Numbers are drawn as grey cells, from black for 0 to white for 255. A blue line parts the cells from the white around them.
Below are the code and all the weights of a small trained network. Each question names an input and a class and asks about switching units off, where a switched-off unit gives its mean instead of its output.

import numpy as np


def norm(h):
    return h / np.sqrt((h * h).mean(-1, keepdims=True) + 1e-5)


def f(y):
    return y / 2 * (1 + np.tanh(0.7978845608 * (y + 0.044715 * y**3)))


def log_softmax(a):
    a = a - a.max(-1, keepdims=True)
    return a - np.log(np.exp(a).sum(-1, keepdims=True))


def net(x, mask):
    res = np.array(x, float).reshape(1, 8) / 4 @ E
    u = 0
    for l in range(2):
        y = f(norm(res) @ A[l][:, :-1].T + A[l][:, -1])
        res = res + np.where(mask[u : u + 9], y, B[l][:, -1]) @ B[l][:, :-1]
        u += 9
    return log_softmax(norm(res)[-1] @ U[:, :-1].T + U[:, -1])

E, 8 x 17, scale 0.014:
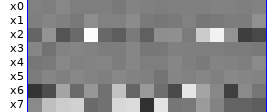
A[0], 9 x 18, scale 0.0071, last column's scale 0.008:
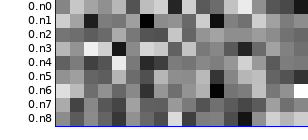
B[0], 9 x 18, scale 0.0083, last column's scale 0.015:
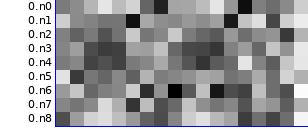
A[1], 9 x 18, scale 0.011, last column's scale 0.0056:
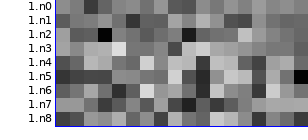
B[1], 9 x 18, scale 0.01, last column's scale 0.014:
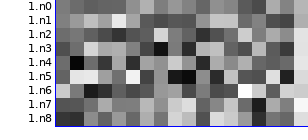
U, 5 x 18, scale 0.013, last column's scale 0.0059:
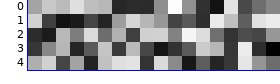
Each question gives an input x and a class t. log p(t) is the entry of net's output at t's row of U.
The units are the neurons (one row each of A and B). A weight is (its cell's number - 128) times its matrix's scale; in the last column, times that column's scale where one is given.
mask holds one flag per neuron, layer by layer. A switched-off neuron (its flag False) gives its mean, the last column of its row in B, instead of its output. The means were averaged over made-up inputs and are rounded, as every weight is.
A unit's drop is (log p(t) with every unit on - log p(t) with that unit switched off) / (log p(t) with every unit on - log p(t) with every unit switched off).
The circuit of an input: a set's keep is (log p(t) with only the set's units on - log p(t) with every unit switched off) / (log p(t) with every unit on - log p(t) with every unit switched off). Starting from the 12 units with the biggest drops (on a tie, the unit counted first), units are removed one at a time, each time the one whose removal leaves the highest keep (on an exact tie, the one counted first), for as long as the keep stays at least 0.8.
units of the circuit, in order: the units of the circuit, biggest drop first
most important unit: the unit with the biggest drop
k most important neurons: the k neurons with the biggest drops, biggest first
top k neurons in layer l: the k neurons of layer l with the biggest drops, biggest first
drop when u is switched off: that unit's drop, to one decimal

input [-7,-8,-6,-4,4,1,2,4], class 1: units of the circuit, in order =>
[0.n6, 1.n6]
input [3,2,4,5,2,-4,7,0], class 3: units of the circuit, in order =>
[0.n8]
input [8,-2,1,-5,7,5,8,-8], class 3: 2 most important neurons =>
[1.n5, 0.n0]
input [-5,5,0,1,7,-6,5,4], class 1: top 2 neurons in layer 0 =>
[0.n6, 0.n8]
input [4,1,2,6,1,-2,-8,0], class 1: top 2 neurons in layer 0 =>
[0.n8, 0.n1]
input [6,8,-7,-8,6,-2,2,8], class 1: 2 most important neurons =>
[0.n6, 1.n6]
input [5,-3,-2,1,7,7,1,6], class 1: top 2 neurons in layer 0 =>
[0.n6, 0.n3]
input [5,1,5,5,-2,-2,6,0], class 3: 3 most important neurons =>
[0.n8, 1.n5, 0.n4]
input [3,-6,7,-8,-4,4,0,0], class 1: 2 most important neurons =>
[0.n4, 0.n8]
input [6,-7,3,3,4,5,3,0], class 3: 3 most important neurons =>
[0.n8, 0.n4, 1.n5]
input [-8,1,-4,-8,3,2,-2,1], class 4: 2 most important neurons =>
[0.n3, 0.n0]
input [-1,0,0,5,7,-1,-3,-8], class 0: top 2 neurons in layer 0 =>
[0.n8, 0.n3]
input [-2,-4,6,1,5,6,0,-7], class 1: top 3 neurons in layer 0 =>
[0.n1, 0.n5, 0.n3]
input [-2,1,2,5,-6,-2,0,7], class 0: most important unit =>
0.n0
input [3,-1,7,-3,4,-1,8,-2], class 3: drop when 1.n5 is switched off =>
0.1
